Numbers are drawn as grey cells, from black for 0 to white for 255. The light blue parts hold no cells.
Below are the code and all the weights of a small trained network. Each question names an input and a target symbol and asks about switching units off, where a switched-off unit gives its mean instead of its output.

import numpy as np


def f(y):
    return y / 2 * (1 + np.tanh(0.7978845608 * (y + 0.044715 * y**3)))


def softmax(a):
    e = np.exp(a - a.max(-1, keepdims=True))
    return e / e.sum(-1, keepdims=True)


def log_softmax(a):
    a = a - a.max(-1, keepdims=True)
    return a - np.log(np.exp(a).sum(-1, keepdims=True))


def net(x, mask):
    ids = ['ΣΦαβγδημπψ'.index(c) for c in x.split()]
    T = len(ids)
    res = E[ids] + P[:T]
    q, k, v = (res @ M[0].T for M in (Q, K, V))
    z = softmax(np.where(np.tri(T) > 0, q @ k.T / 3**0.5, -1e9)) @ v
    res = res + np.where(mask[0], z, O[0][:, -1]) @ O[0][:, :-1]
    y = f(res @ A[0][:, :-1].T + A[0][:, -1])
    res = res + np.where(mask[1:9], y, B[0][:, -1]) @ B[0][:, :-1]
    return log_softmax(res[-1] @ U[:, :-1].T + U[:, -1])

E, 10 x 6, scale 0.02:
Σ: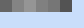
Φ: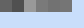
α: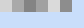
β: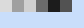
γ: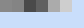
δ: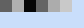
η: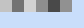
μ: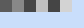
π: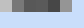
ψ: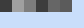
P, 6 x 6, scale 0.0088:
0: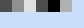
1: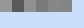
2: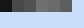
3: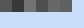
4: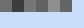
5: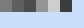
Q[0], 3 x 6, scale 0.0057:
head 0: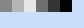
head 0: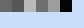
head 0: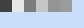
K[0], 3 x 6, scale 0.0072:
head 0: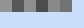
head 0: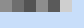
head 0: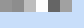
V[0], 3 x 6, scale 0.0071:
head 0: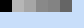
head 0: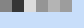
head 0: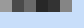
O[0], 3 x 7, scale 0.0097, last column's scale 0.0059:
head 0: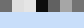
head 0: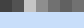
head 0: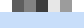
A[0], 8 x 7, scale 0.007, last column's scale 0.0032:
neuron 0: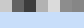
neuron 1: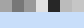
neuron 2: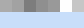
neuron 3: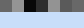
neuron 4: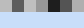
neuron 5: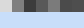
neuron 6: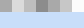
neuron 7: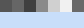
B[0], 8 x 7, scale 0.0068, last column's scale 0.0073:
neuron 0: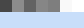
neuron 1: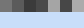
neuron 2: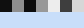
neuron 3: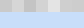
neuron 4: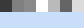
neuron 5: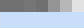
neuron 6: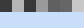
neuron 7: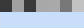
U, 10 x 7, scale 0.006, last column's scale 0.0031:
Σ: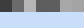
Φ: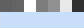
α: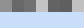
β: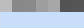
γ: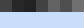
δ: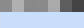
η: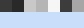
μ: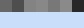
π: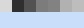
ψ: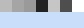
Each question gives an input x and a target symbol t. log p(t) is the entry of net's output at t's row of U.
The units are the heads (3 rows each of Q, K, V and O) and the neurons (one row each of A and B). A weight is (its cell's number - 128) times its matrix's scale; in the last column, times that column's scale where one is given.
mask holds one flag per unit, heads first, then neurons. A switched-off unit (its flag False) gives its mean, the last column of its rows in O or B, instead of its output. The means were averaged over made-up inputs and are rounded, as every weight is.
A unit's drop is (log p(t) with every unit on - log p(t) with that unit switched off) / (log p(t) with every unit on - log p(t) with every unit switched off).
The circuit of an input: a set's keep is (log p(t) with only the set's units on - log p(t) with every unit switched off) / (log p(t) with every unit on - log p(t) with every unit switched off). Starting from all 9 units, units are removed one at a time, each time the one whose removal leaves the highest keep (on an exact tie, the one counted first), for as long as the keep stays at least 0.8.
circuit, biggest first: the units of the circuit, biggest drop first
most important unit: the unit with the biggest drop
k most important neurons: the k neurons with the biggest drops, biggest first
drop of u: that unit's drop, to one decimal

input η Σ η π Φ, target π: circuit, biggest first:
[head 0; neuron 2; neuron 4]
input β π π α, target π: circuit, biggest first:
[head 0; neuron 0]
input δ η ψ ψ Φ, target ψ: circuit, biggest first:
[head 0; neuron 0]
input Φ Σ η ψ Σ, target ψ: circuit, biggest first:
[head 0; neuron 0; neuron 4]
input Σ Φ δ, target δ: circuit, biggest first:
[neuron 3; neuron 7]
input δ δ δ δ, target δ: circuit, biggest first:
[neuron 3; head 0; neuron 7]
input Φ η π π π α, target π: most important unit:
neuron 0
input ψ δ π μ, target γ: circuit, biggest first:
[neuron 2; neuron 1; neuron 3]
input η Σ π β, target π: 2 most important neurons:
[neuron 5; neuron 2]
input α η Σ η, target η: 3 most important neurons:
[neuron 4; neuron 0; neuron 1]
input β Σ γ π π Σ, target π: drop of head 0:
0.5
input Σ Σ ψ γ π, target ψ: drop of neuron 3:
0.1
